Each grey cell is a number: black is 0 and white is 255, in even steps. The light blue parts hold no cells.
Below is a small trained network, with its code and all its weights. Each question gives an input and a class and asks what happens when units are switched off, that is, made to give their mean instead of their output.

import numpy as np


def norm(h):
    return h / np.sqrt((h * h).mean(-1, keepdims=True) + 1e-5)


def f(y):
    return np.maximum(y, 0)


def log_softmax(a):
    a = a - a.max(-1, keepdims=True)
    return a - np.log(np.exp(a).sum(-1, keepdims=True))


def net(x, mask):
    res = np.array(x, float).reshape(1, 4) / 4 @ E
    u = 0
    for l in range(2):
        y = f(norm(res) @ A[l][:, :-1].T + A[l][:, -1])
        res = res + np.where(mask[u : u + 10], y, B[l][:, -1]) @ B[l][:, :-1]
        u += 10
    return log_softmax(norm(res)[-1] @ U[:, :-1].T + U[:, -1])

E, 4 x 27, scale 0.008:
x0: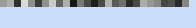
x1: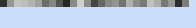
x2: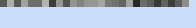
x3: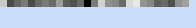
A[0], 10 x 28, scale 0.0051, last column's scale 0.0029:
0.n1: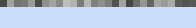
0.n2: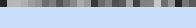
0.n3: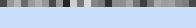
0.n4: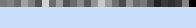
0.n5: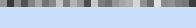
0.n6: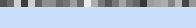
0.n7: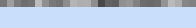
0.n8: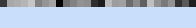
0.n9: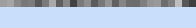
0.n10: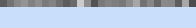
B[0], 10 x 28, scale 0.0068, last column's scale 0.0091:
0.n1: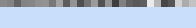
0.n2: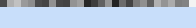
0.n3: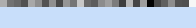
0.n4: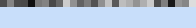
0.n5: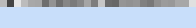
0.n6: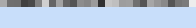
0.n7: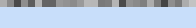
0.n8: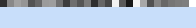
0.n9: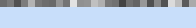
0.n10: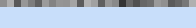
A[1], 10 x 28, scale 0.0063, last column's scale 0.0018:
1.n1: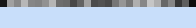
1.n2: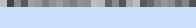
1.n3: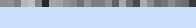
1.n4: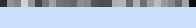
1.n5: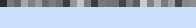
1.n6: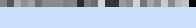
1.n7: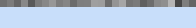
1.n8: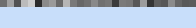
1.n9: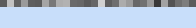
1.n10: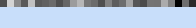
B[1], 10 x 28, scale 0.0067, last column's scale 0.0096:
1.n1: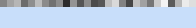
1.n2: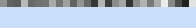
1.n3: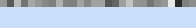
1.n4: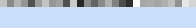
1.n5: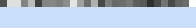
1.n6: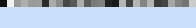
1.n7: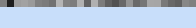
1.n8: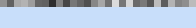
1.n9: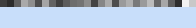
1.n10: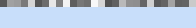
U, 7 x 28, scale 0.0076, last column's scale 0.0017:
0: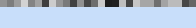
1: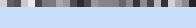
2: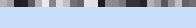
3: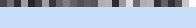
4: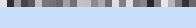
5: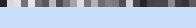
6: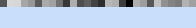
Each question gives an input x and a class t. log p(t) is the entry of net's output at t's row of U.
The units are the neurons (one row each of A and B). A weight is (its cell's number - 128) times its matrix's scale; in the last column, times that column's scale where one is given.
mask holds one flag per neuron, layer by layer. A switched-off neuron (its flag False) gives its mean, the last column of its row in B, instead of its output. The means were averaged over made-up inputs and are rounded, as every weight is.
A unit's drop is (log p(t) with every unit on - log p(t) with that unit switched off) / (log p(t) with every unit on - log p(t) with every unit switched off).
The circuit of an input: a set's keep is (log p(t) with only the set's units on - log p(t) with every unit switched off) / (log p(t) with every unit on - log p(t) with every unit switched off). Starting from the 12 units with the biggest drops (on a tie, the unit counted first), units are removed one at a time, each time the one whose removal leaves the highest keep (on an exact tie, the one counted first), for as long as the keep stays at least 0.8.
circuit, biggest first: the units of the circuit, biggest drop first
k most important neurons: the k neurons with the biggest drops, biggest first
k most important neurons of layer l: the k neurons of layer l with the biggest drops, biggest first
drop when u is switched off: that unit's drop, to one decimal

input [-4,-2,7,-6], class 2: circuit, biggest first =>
[0.n6 0.n8]
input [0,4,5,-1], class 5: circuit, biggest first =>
[1.n10]
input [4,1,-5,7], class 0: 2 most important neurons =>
[0.n8 0.n3]
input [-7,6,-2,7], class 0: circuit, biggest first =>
[0.n5 1.n6]
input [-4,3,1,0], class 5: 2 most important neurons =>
[0.n3 1.n10]
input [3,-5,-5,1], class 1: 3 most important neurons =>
[0.n5 0.n9 1.n8]
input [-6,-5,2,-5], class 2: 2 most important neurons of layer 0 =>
[0.n6 0.n1]
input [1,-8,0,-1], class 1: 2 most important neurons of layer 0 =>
[0.n4 0.n6]
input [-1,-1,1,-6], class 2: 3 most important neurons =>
[0.n6 0.n1 0.n7]
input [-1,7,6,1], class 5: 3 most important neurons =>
[0.n3 1.n10 1.n5]
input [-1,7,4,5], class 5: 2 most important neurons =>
[1.n5 1.n10]
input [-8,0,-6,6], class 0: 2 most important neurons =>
[1.n6 0.n5]
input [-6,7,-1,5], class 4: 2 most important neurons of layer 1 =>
[1.n2 1.n6]
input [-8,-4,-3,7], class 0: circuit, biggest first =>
[1.n6]
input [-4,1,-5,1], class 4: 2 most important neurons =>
[0.n6 0.n3]
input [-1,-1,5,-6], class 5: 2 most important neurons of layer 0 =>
[0.n3 0.n2]
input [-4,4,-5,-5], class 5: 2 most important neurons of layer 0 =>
[0.n3 0.n7]
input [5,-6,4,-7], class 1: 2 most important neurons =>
[1.n8 0.n6]
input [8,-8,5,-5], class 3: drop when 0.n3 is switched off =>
0.1
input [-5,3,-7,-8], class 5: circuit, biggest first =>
[0.n3]
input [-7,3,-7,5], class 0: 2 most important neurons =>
[0.n5 1.n6]
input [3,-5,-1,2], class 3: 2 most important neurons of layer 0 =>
[0.n3 0.n2]
